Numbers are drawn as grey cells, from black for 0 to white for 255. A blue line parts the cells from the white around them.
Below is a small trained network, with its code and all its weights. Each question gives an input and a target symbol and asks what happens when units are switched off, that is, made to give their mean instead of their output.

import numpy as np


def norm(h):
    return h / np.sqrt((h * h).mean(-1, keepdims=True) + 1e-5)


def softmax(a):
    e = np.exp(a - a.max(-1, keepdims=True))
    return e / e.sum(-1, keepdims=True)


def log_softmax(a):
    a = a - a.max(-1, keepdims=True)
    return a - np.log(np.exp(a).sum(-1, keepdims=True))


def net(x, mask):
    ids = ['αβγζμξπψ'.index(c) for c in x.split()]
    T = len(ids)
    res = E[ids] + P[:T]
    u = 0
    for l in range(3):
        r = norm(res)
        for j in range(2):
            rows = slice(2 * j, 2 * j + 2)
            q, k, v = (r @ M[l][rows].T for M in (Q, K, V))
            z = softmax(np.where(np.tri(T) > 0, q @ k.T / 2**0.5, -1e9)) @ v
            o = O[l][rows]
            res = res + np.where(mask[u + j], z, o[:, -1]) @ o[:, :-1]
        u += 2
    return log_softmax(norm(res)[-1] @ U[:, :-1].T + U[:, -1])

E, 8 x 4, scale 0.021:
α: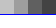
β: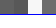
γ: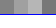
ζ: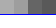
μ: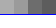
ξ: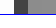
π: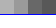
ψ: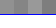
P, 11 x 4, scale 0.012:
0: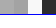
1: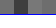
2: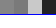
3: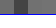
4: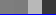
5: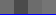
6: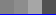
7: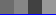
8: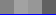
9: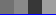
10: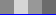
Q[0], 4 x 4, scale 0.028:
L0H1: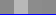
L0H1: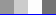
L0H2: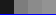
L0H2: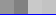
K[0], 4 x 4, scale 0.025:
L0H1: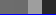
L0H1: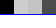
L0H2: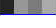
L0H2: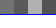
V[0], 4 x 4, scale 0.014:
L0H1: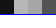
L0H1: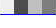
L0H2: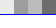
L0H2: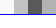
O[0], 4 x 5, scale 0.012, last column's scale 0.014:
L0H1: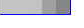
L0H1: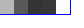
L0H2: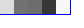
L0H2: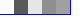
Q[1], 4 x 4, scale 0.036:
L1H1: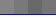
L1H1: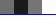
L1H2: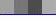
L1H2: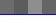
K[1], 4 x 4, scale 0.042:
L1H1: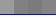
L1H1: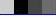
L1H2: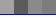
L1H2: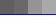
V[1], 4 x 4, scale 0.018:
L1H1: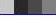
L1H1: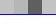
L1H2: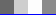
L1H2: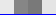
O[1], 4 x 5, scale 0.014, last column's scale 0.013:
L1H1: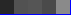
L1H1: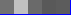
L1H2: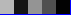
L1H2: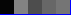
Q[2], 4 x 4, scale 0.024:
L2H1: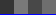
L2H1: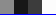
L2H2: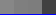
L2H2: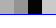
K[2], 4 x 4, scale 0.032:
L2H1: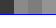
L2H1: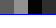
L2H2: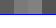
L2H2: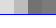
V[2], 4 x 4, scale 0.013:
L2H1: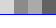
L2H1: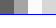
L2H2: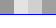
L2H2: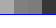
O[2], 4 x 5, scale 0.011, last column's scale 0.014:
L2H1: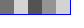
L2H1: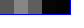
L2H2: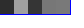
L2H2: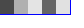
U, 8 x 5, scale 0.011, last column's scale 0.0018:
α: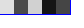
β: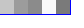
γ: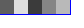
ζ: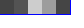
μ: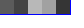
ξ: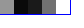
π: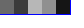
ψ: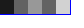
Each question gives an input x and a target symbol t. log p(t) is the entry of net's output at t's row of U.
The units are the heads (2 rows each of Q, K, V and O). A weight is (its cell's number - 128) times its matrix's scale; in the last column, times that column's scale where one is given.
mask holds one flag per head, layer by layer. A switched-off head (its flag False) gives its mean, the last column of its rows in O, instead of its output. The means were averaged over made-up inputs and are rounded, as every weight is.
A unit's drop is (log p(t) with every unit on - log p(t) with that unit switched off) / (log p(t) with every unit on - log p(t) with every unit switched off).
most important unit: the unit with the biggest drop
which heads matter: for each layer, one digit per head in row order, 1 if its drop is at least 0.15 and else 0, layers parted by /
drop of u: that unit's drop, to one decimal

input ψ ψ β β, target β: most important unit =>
L0H2
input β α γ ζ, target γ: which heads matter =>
11 / 00 / 10
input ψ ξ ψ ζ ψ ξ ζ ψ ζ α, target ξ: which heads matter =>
10 / 10 / 10
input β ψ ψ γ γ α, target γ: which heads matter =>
11 / 01 / 11
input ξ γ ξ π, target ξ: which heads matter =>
10 / 00 / 00
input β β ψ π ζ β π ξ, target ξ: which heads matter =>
10 / 00 / 00
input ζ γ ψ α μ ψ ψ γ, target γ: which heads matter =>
11 / 00 / 00
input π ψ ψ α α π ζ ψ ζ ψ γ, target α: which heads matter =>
11 / 01 / 11
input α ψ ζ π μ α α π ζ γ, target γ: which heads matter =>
10 / 10 / 11
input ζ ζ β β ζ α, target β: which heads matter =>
01 / 10 / 00
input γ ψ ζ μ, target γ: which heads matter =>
10 / 00 / 00
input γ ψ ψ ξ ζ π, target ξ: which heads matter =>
10 / 00 / 10
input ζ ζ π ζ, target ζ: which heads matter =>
11 / 11 / 11
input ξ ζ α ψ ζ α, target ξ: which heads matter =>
10 / 11 / 10
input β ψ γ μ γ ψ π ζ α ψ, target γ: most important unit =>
L0H1
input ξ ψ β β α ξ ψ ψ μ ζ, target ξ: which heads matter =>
10 / 00 / 01
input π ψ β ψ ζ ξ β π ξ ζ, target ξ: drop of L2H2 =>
0.2
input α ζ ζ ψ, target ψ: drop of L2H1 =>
0.2
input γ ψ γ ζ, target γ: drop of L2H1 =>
0.1
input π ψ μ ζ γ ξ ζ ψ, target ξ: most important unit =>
L0H1
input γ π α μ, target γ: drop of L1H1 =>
0.0
